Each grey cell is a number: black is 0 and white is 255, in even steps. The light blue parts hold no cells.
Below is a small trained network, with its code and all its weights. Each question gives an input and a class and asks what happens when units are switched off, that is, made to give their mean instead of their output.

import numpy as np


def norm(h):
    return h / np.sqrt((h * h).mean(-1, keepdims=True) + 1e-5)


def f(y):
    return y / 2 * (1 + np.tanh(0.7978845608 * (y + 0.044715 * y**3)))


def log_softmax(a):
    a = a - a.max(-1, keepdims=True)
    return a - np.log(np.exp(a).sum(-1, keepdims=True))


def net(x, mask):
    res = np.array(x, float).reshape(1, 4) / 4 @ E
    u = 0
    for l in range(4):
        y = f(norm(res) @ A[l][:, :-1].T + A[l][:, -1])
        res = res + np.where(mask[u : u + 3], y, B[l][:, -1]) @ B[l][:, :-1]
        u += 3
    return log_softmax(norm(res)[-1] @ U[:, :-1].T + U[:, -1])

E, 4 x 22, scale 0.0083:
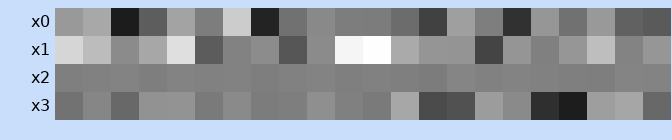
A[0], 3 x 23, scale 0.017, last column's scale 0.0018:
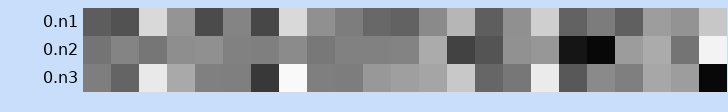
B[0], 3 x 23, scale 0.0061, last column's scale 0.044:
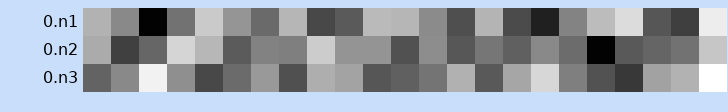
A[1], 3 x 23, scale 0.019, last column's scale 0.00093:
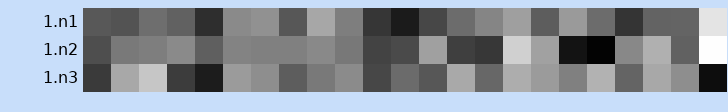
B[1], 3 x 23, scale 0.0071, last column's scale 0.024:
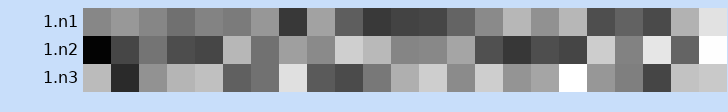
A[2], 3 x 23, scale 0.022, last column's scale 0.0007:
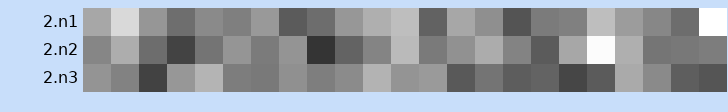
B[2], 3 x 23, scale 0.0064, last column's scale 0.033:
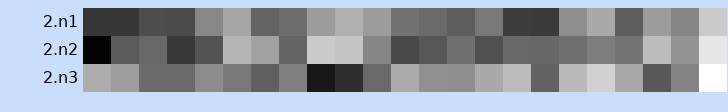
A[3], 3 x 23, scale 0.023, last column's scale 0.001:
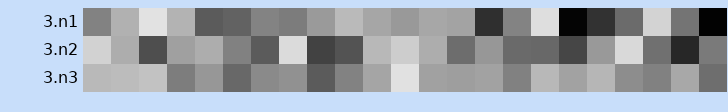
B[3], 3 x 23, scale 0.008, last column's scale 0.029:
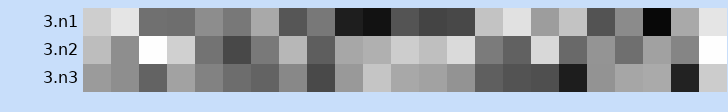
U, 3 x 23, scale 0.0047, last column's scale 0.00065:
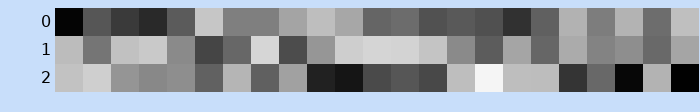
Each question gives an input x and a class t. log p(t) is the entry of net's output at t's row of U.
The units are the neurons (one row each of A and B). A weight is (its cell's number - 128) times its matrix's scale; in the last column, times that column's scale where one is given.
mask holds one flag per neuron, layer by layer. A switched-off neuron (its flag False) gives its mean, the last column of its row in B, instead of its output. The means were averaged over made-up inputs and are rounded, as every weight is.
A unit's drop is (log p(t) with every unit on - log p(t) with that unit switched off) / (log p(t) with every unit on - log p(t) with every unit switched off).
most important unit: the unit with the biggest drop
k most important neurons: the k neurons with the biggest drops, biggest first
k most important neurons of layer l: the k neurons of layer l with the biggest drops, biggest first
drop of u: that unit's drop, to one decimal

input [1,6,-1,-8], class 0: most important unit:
0.n3
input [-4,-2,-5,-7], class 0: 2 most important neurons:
(0.n2; 0.n1)
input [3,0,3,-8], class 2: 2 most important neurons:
(0.n1; 1.n2)
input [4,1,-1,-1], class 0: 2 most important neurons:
(0.n2; 1.n1)
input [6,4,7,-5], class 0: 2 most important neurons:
(0.n3; 0.n2)
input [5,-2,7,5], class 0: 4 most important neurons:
(0.n1; 0.n3; 1.n2; 3.n2)
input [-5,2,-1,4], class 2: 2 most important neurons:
(0.n3; 3.n1)
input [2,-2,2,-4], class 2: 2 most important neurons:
(0.n1; 1.n1)
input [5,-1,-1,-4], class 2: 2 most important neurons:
(0.n1; 0.n3)
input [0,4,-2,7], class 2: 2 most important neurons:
(0.n1; 3.n1)
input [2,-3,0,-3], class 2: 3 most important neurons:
(0.n1; 1.n1; 0.n2)
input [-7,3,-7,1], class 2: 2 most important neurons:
(0.n3; 3.n1)
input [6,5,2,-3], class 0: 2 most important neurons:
(0.n2; 0.n3)
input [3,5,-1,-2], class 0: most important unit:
0.n2
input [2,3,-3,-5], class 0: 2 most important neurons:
(0.n3; 0.n2)
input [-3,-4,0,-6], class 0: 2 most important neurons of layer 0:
(0.n2; 0.n1)
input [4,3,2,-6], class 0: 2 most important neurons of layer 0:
(0.n3; 0.n2)
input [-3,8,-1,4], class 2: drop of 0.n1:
0.0
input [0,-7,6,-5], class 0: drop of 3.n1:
0.1
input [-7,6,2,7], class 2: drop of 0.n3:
1.1
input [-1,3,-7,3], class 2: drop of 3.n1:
0.4
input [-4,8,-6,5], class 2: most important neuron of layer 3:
(3.n1)
